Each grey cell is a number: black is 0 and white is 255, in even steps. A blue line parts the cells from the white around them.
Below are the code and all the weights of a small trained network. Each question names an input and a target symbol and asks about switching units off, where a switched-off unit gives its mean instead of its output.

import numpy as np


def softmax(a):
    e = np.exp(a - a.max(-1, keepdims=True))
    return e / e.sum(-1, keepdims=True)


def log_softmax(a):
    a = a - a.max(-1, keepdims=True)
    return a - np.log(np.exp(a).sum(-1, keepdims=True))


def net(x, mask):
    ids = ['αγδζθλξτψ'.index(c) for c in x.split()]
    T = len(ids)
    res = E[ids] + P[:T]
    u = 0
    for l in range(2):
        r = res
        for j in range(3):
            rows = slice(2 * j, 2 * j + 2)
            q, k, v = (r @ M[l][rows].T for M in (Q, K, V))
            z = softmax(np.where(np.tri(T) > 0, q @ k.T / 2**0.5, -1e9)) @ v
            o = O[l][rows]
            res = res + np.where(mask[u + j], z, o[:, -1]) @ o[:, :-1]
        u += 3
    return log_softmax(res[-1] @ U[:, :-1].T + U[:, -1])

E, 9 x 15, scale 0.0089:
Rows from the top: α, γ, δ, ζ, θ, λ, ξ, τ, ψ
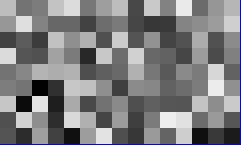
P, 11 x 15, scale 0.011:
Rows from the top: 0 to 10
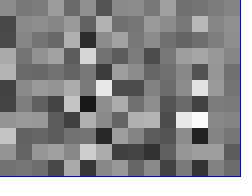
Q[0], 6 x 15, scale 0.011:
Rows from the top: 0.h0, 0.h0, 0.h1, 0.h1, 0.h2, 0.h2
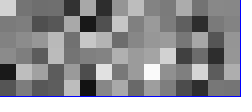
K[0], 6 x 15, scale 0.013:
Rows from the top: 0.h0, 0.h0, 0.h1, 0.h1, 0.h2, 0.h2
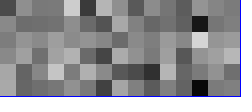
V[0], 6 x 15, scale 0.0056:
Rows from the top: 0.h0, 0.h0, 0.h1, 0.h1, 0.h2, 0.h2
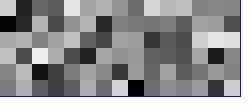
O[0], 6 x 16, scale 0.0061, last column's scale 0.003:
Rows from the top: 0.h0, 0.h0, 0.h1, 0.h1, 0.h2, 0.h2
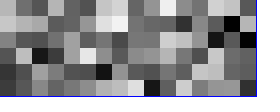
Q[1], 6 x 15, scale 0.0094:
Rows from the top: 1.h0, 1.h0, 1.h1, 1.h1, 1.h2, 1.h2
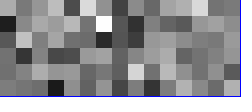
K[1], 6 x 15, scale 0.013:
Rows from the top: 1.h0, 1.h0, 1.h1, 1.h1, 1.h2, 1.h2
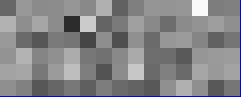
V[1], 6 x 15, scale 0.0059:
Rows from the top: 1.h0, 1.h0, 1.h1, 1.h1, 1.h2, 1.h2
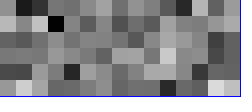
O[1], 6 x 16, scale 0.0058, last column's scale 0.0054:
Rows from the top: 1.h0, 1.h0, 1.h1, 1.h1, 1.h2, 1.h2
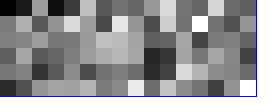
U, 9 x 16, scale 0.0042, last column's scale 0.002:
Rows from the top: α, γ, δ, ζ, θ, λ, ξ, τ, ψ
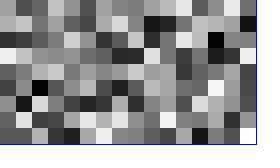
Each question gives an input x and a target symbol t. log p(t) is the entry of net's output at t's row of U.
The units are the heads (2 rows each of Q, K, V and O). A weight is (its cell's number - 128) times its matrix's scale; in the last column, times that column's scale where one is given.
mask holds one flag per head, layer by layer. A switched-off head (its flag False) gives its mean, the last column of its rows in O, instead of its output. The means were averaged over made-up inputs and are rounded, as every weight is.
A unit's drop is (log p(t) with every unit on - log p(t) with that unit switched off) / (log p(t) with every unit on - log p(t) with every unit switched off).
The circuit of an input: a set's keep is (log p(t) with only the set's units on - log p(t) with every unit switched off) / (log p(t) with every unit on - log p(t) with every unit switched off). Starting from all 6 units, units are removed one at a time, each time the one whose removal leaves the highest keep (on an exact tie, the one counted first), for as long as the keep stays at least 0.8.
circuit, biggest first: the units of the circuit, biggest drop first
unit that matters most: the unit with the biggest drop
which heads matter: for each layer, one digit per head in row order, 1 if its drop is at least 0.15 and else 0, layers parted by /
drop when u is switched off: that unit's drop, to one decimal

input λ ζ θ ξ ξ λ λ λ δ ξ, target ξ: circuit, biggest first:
0.h2; 1.h0
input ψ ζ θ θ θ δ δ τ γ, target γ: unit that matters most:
0.h1
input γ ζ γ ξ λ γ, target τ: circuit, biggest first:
1.h0; 0.h1; 0.h0
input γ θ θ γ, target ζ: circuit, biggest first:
0.h2; 0.h1
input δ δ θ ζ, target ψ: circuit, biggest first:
1.h0; 0.h2
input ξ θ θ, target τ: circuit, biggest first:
1.h0; 0.h1; 0.h0
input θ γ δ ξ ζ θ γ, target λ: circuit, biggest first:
0.h0; 1.h0; 0.h1
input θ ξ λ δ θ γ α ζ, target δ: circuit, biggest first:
0.h0; 0.h1
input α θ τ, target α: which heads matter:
100 / 000
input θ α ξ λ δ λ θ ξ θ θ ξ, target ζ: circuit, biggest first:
0.h2; 1.h2; 0.h1
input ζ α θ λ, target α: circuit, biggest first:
0.h0; 0.h1
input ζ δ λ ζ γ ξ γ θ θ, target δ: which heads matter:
111 / 000
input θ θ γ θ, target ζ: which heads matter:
001 / 001
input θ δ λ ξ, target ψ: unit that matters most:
1.h0
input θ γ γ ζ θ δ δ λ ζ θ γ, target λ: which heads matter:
110 / 100
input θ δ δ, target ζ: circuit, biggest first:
0.h2; 1.h2
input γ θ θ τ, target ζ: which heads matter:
001 / 001
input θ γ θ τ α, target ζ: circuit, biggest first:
0.h2; 1.h2; 0.h1
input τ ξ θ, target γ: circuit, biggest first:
1.h0; 0.h2; 0.h0
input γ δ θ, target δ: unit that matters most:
0.h0
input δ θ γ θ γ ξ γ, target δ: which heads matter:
101 / 000
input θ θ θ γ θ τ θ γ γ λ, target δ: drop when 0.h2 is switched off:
0.2
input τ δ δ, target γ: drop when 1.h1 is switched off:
0.2
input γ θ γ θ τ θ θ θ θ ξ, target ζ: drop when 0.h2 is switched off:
0.5
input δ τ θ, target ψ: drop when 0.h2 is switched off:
0.1
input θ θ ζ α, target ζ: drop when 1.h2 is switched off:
0.3
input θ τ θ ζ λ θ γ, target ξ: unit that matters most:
0.h2
